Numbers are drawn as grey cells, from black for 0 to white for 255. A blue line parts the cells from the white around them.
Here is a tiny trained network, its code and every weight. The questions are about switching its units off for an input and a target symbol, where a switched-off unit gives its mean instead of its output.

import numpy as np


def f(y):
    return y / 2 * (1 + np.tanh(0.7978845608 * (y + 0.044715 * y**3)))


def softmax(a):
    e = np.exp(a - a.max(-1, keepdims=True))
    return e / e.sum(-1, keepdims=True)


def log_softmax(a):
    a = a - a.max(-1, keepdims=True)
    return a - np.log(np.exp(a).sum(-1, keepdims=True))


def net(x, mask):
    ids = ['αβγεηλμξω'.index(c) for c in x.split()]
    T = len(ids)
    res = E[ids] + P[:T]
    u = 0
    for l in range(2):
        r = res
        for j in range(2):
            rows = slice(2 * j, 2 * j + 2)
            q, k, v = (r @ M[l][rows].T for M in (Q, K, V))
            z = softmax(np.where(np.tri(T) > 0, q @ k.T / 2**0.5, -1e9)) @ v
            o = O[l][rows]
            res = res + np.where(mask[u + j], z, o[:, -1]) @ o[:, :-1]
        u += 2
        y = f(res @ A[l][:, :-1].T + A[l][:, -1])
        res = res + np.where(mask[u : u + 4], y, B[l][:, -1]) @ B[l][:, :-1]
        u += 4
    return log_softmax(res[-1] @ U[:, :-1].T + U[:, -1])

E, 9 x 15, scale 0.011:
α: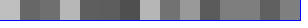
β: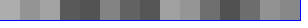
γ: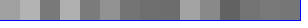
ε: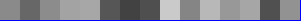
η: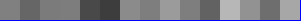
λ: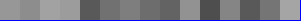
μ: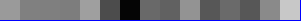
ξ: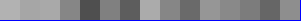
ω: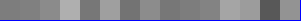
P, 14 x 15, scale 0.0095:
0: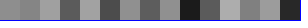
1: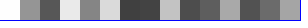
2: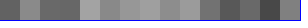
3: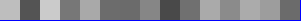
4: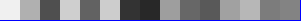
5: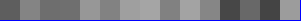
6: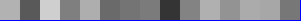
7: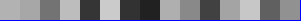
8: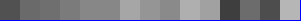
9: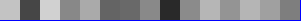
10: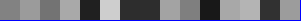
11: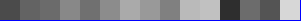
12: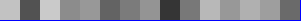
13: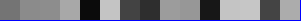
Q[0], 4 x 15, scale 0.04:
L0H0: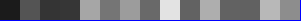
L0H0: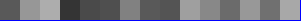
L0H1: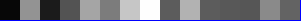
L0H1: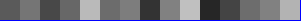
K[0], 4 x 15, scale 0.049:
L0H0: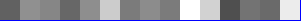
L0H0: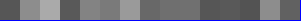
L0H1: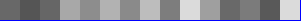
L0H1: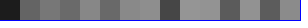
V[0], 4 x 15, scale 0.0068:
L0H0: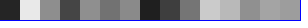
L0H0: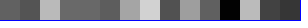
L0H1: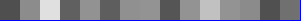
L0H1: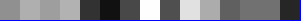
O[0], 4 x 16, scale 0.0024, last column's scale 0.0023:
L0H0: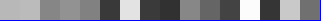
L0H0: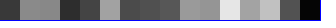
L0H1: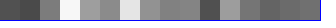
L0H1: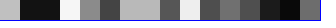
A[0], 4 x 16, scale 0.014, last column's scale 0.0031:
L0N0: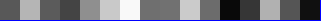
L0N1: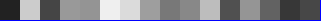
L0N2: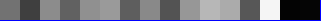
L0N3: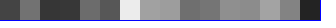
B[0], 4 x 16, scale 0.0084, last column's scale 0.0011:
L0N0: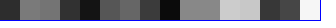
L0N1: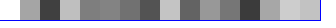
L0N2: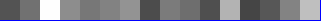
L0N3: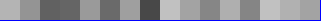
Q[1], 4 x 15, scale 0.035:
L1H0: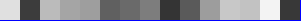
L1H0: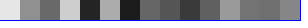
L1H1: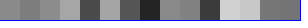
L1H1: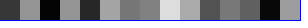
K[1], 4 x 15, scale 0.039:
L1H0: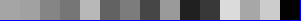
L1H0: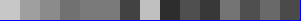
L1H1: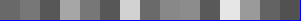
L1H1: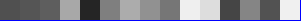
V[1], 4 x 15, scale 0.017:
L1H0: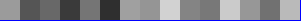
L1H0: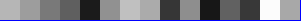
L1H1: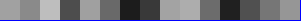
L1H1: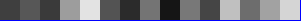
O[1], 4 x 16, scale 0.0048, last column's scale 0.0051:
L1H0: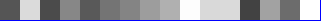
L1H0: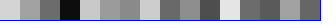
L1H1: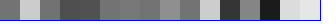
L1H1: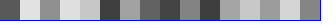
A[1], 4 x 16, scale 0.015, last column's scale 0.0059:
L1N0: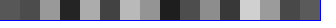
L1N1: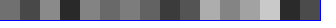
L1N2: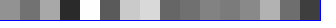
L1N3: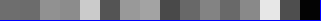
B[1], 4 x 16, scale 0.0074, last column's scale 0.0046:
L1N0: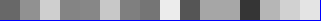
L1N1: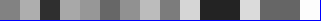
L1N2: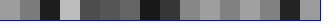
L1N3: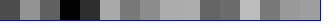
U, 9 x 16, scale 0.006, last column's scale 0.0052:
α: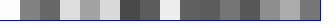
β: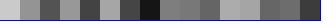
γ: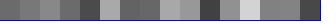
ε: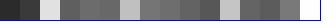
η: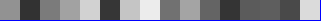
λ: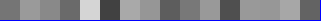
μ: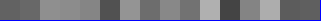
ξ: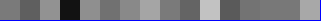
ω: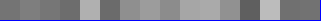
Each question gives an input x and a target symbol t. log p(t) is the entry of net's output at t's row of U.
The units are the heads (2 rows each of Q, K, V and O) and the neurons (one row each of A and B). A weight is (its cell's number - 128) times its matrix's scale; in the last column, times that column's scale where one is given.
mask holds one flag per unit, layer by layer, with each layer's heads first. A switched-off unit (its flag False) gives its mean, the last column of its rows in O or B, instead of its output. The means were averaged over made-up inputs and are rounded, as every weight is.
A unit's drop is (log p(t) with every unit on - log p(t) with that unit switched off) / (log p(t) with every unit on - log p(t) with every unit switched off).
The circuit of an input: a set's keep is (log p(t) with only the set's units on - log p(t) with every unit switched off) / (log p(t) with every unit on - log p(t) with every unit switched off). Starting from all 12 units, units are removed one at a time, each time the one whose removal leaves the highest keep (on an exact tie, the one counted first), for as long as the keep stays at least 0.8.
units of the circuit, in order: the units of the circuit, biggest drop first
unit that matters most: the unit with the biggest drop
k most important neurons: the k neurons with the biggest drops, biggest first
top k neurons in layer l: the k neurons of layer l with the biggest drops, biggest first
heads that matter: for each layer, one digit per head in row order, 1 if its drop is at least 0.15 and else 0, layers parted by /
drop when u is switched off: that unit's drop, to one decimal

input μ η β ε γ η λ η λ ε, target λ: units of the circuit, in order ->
L1H1
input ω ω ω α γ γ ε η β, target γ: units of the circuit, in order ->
L0N0; L1N1
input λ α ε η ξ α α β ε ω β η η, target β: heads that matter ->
00 / 10
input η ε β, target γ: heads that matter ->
00 / 00
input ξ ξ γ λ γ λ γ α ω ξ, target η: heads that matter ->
00 / 01
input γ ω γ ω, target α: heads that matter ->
00 / 10
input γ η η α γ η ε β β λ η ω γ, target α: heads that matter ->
00 / 10
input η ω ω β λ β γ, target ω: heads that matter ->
00 / 10
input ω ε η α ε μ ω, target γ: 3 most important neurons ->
L1N3; L1N1; L0N1
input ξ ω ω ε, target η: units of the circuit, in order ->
L1H1; L1N1; L0H1
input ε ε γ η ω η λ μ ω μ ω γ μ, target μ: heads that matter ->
00 / 10
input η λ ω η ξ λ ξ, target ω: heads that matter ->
00 / 10
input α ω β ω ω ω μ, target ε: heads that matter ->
10 / 00
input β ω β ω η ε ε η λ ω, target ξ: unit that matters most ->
L1H1
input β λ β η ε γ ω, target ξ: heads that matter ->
00 / 01
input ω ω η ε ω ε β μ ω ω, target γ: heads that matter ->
00 / 11
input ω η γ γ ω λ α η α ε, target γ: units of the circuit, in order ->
L1H1; L1N3; L1H0; L0N1
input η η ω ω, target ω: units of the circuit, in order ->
L1H0; L0N3
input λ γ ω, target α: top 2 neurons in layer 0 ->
L0N1; L0N0
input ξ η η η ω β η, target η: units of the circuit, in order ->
L1H1; L1N1
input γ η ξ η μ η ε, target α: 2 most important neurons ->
L1N0; L0N3
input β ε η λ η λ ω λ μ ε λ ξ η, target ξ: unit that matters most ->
L1H1
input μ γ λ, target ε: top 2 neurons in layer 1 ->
L1N0; L1N1
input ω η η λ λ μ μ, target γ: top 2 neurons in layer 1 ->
L1N3; L1N1
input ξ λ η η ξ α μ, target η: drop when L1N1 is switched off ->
0.4
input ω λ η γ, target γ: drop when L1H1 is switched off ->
0.9
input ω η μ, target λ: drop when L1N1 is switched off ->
0.0
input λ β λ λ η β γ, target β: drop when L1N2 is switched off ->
1.3
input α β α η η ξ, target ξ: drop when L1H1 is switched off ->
0.4
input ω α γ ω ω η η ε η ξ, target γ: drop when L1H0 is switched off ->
0.3
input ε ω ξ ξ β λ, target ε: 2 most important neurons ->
L0N0; L1N0
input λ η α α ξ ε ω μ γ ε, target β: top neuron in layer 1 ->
L1N2
